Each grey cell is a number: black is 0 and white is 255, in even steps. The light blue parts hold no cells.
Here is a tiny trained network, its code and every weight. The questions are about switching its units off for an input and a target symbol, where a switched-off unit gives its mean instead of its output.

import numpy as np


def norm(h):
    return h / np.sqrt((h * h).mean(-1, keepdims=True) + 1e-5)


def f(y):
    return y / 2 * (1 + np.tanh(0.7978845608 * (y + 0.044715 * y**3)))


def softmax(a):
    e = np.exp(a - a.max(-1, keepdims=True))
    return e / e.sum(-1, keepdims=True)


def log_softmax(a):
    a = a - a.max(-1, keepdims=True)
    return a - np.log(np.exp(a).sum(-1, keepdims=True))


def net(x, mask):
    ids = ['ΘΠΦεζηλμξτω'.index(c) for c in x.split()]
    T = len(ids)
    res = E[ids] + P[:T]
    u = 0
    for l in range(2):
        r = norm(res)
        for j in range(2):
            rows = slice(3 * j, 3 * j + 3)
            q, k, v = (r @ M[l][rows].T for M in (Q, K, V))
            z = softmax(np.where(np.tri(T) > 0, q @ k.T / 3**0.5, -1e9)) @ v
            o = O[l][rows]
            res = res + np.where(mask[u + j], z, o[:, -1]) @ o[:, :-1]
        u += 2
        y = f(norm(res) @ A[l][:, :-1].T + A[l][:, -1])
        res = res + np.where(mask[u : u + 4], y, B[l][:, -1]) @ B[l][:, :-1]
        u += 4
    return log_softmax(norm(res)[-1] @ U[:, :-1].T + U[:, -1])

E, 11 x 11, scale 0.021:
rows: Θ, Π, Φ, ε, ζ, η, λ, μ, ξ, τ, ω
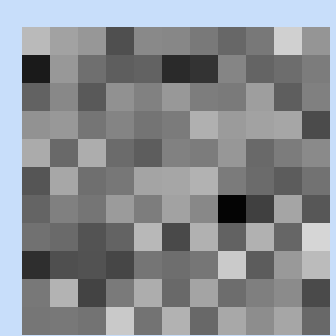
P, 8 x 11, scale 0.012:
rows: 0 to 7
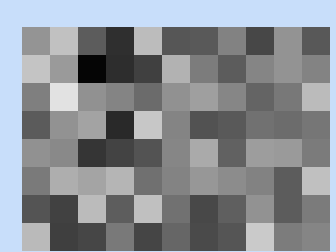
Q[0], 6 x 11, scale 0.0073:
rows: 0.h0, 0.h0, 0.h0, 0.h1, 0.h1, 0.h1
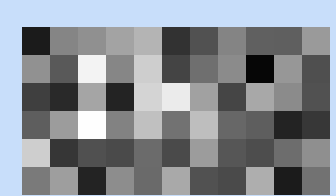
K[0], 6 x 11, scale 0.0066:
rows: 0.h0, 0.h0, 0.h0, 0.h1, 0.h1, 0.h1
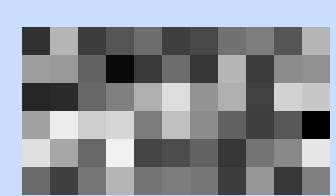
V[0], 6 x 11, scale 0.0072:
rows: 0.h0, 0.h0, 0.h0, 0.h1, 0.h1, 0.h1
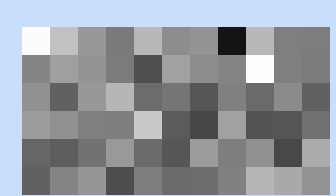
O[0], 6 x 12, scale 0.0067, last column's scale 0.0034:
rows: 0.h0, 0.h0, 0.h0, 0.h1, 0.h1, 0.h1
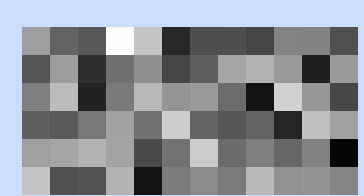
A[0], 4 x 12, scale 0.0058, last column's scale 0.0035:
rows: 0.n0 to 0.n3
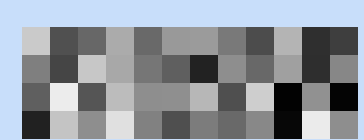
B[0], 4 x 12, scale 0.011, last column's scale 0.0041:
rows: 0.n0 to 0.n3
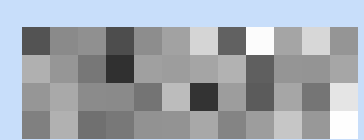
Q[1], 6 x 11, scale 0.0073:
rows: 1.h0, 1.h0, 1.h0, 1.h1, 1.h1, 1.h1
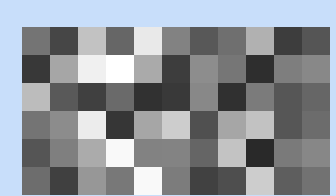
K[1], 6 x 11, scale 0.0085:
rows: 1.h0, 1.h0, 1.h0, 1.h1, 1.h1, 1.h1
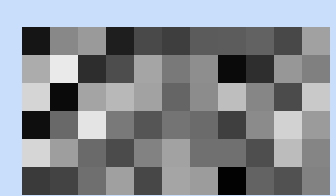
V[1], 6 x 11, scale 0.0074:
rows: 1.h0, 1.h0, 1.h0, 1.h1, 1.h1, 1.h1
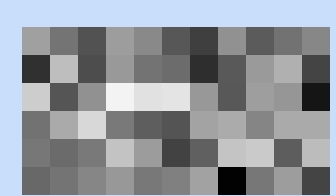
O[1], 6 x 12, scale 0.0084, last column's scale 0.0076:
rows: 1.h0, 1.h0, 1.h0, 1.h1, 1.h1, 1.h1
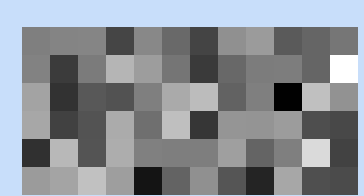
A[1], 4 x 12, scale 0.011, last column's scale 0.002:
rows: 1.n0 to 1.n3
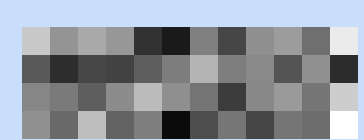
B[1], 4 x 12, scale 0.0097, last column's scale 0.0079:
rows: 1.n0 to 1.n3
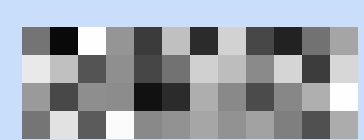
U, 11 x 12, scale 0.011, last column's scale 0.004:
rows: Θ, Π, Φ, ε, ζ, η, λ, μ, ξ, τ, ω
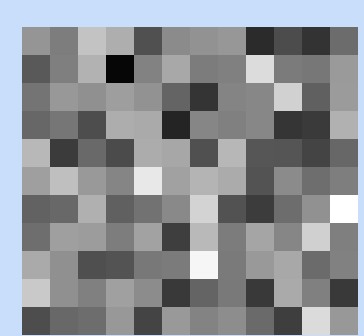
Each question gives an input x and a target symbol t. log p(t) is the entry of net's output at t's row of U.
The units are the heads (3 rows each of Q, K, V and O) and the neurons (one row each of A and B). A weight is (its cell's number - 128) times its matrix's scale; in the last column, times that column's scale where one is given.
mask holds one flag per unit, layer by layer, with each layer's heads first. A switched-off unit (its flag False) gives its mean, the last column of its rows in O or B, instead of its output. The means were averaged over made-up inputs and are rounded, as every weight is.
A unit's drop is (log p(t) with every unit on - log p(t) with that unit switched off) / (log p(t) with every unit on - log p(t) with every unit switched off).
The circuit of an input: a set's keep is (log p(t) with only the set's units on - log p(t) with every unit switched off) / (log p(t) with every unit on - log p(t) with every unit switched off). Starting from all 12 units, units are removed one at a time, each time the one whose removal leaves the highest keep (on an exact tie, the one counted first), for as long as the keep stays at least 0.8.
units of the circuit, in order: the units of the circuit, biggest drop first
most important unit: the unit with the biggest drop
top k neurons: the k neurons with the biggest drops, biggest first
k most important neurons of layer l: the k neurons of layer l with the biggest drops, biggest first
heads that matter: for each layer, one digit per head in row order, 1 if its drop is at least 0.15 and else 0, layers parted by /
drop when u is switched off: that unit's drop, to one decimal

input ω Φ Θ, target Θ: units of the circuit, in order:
(0.h0; 1.n0; 0.n3)
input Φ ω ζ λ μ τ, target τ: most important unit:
0.n2
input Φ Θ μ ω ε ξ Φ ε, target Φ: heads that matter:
10 / 11
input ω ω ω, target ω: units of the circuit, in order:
(1.n1; 1.h0)
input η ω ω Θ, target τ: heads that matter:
10 / 00
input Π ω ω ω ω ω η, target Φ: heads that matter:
00 / 10
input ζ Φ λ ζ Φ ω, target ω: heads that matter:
11 / 10
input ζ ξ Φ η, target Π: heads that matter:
10 / 00
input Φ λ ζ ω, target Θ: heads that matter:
00 / 01
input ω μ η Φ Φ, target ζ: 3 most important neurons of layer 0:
(0.n2; 0.n0; 0.n3)
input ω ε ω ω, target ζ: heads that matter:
01 / 00
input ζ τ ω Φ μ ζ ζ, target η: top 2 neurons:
(1.n3; 0.n1)
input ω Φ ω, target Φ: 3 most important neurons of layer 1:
(1.n1; 1.n0; 1.n3)
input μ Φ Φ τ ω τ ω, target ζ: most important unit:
0.n1
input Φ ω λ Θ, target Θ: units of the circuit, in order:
(1.h1; 1.n0)
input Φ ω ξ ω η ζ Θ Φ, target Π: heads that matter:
01 / 11
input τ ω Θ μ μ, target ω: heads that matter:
11 / 01
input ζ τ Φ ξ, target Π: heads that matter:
10 / 10
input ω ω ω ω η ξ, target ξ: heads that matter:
00 / 00
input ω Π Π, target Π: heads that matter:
10 / 00
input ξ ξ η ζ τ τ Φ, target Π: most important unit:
0.h0
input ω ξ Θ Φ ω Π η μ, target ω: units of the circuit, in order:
(1.n0; 0.h1)
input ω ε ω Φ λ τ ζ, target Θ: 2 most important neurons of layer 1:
(1.n3; 1.n0)
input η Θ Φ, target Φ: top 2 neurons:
(0.n2; 0.n3)
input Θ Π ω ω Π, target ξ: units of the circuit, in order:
(1.n1; 1.h0)
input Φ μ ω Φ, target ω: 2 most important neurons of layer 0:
(0.n3; 0.n2)
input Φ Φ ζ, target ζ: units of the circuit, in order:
(1.h1)
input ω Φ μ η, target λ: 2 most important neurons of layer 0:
(0.n3; 0.n1)
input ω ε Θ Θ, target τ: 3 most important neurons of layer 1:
(1.n2; 1.n3; 1.n1)
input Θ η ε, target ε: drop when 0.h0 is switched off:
0.6
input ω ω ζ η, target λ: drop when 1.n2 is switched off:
0.2
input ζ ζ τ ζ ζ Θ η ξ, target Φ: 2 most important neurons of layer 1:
(1.n2; 1.n3)
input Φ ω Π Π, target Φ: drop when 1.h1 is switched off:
0.1
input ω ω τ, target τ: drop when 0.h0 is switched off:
0.1
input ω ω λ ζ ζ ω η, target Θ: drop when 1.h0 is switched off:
0.0
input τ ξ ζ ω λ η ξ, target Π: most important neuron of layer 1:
(1.n2)
